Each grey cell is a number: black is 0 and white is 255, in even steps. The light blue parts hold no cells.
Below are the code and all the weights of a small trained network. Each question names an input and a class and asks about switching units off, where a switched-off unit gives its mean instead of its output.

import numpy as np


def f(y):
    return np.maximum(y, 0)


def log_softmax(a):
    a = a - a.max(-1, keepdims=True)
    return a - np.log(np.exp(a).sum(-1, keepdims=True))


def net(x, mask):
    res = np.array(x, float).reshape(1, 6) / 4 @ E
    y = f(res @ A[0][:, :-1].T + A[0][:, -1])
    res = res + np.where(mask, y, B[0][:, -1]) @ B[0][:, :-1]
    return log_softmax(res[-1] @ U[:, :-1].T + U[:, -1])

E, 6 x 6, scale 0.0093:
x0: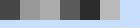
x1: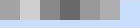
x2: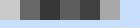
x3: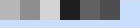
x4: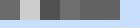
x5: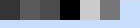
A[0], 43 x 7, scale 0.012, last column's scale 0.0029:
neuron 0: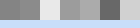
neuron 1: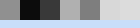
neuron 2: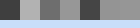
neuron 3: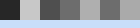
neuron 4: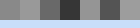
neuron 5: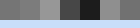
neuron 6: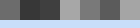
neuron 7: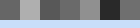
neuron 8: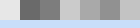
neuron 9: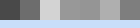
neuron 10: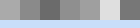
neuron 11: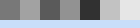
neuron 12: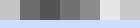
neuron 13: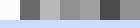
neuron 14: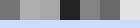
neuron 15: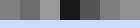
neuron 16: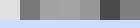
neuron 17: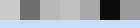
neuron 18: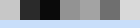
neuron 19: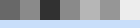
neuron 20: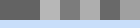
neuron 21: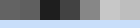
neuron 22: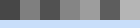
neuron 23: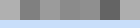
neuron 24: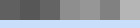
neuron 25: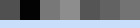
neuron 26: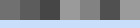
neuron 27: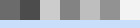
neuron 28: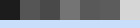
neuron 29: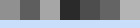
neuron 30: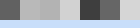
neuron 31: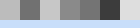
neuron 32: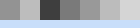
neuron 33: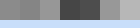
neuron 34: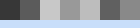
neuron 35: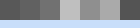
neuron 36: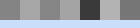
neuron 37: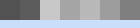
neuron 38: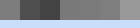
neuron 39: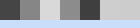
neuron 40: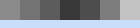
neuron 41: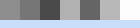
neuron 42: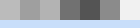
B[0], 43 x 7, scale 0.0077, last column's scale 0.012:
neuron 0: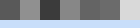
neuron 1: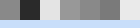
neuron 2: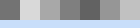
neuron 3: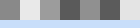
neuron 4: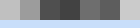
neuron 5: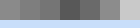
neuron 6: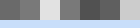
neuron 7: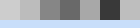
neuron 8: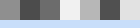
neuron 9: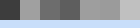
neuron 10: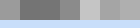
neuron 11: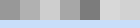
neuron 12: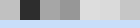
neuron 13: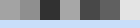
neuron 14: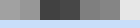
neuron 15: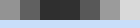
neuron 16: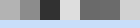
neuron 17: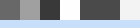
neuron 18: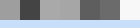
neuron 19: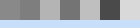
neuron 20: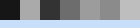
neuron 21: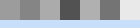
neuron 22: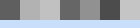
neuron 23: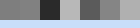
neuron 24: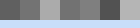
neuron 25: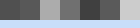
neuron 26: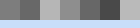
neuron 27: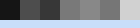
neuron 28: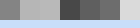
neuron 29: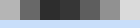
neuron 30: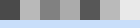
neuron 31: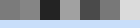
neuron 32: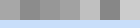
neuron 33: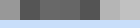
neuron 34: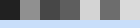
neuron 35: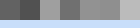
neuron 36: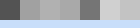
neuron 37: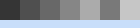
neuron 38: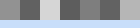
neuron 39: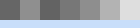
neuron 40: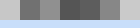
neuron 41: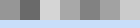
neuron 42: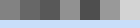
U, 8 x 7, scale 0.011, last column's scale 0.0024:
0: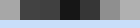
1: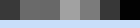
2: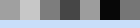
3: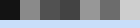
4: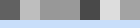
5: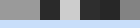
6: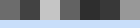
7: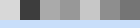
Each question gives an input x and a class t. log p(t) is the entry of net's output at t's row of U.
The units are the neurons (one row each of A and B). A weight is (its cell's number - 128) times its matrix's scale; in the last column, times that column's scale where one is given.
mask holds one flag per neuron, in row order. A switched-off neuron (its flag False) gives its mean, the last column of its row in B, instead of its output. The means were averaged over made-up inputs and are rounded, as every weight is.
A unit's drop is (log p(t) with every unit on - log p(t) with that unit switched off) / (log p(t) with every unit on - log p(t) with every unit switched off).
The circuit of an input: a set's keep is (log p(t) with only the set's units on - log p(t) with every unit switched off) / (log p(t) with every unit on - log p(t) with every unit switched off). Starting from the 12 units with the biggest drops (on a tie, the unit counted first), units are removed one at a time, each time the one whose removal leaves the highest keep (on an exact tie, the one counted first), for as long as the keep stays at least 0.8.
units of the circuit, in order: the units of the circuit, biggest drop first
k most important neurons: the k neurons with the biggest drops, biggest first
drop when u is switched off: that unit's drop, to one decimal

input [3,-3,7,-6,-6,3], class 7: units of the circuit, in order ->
(neuron 12)
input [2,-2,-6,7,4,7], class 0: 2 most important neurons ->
(neuron 15; neuron 29)
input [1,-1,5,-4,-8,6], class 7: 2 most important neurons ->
(neuron 12; neuron 21)
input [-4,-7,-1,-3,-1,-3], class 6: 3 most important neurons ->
(neuron 6; neuron 1; neuron 25)
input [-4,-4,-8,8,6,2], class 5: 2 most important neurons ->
(neuron 17; neuron 31)
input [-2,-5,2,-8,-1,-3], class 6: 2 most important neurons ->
(neuron 6; neuron 25)
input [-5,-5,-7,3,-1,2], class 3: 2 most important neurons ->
(neuron 34; neuron 20)
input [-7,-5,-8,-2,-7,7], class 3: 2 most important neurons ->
(neuron 34; neuron 20)
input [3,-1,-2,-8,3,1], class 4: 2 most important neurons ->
(neuron 2; neuron 11)
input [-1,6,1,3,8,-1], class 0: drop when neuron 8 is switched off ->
0.2
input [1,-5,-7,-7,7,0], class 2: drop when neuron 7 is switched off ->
0.1
